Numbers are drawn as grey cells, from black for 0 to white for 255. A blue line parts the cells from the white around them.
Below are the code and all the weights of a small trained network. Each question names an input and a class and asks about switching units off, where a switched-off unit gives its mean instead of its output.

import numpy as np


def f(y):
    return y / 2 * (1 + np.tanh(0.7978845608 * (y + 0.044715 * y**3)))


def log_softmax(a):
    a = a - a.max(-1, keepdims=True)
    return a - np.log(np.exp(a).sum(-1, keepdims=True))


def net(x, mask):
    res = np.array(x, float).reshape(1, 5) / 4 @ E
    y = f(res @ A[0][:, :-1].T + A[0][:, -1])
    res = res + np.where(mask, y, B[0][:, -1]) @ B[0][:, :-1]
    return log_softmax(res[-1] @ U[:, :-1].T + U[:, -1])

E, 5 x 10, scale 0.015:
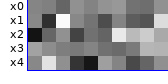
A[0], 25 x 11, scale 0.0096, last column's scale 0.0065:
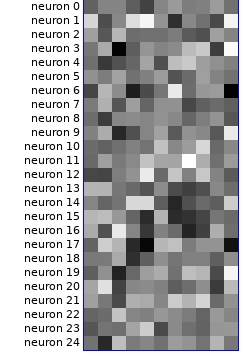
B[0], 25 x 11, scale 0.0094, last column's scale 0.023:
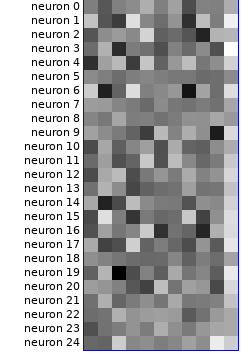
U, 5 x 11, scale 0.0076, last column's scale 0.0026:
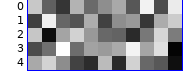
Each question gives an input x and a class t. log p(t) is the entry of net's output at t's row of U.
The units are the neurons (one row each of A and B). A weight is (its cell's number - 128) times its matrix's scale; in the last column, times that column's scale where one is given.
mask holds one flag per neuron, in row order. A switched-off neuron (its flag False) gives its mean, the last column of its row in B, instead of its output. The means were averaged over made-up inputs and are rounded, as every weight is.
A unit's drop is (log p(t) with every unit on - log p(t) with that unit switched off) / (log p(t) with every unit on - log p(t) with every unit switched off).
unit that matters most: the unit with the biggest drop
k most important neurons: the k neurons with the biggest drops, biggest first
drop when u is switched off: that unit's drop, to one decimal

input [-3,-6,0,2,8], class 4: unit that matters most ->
neuron 15
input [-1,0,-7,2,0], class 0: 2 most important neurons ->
[neuron 1; neuron 14]
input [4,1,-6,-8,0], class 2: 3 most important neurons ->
[neuron 1; neuron 14; neuron 19]
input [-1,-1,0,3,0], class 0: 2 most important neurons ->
[neuron 15; neuron 16]
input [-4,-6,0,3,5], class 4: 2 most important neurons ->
[neuron 1; neuron 15]
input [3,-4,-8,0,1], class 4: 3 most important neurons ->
[neuron 15; neuron 6; neuron 13]
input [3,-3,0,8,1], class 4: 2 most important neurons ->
[neuron 1; neuron 6]
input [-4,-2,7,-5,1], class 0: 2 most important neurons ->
[neuron 6; neuron 15]
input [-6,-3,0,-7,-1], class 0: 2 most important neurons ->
[neuron 15; neuron 16]
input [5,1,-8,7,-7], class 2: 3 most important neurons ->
[neuron 19; neuron 3; neuron 14]
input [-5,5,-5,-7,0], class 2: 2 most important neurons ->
[neuron 1; neuron 14]
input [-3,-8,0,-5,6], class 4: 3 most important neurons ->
[neuron 1; neuron 15; neuron 20]
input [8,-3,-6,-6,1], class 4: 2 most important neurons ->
[neuron 15; neuron 6]
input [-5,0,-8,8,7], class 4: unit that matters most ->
neuron 20
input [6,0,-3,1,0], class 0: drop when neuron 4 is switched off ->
0.1
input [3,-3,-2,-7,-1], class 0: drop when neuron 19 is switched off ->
0.0
